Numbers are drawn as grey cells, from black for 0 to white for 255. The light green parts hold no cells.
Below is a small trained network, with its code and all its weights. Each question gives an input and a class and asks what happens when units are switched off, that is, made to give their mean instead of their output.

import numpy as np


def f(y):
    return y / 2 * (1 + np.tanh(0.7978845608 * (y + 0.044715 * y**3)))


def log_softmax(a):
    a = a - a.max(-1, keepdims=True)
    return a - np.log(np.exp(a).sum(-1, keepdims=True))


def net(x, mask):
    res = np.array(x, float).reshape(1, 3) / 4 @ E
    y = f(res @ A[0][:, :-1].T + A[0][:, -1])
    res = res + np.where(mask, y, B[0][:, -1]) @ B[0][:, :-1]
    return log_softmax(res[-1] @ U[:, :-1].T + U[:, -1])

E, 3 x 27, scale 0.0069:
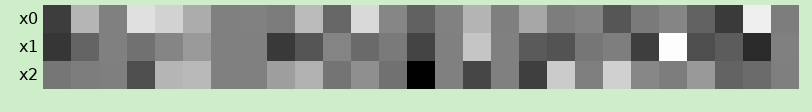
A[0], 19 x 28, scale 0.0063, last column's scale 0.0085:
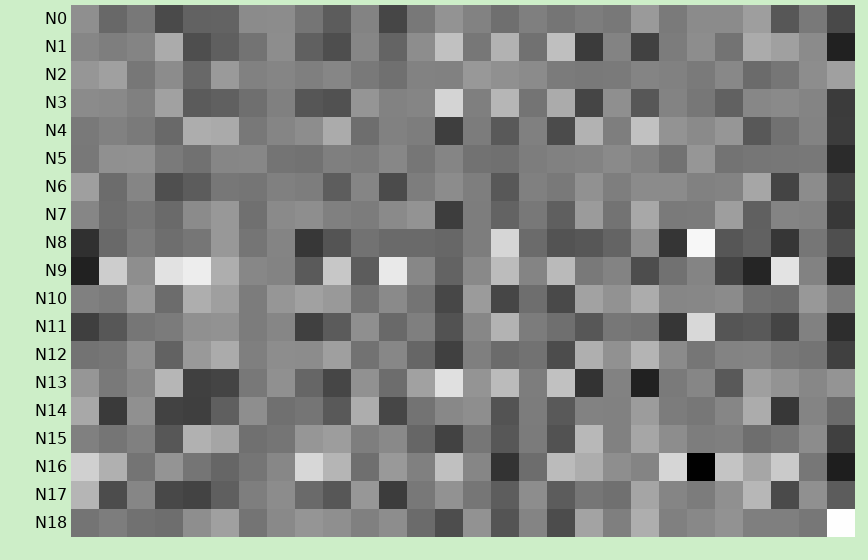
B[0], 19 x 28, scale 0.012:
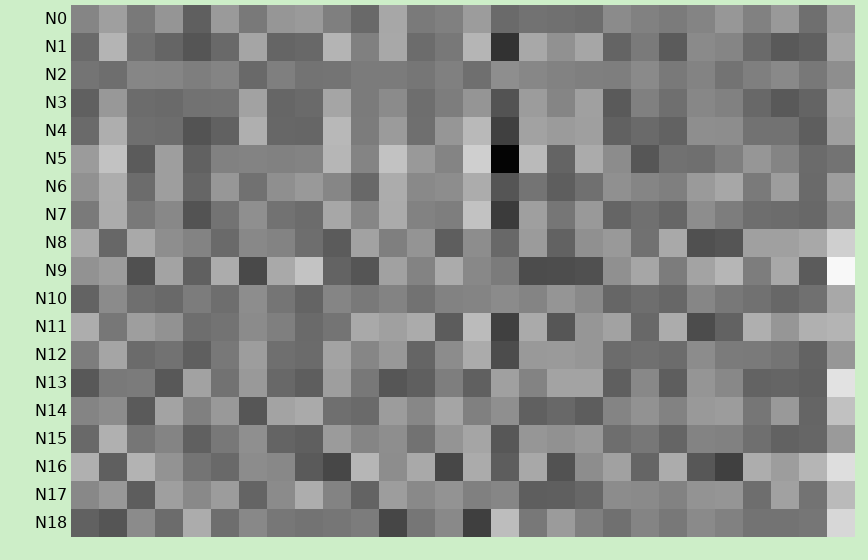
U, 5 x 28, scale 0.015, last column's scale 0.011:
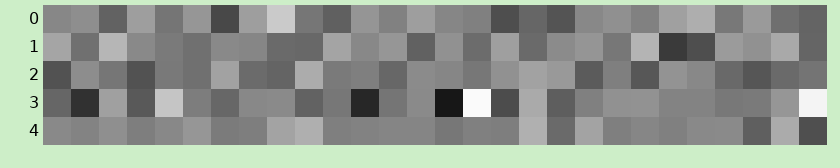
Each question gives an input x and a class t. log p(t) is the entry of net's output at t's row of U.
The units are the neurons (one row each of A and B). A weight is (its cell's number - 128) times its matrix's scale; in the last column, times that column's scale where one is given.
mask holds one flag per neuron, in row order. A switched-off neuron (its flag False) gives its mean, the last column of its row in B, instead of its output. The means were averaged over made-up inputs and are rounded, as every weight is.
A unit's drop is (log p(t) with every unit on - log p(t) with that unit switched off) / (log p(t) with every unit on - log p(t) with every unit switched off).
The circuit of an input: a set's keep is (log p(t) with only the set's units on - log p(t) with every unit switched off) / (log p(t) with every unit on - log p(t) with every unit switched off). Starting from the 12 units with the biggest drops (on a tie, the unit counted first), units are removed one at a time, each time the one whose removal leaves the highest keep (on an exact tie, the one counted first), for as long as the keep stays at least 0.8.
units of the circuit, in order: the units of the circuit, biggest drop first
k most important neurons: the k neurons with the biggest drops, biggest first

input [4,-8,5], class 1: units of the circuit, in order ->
(N16)
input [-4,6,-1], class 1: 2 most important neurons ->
(N8 N9)
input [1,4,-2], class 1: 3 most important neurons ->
(N11 N8 N18)
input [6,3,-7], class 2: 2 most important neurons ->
(N13 N1)
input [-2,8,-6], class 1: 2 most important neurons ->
(N8 N11)
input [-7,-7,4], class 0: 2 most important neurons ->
(N14 N17)
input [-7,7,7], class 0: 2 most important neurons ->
(N14 N17)
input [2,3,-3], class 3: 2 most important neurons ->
(N16 N4)
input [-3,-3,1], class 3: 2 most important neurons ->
(N9 N11)
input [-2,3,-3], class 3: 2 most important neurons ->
(N16 N9)
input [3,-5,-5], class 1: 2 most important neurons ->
(N16 N18)
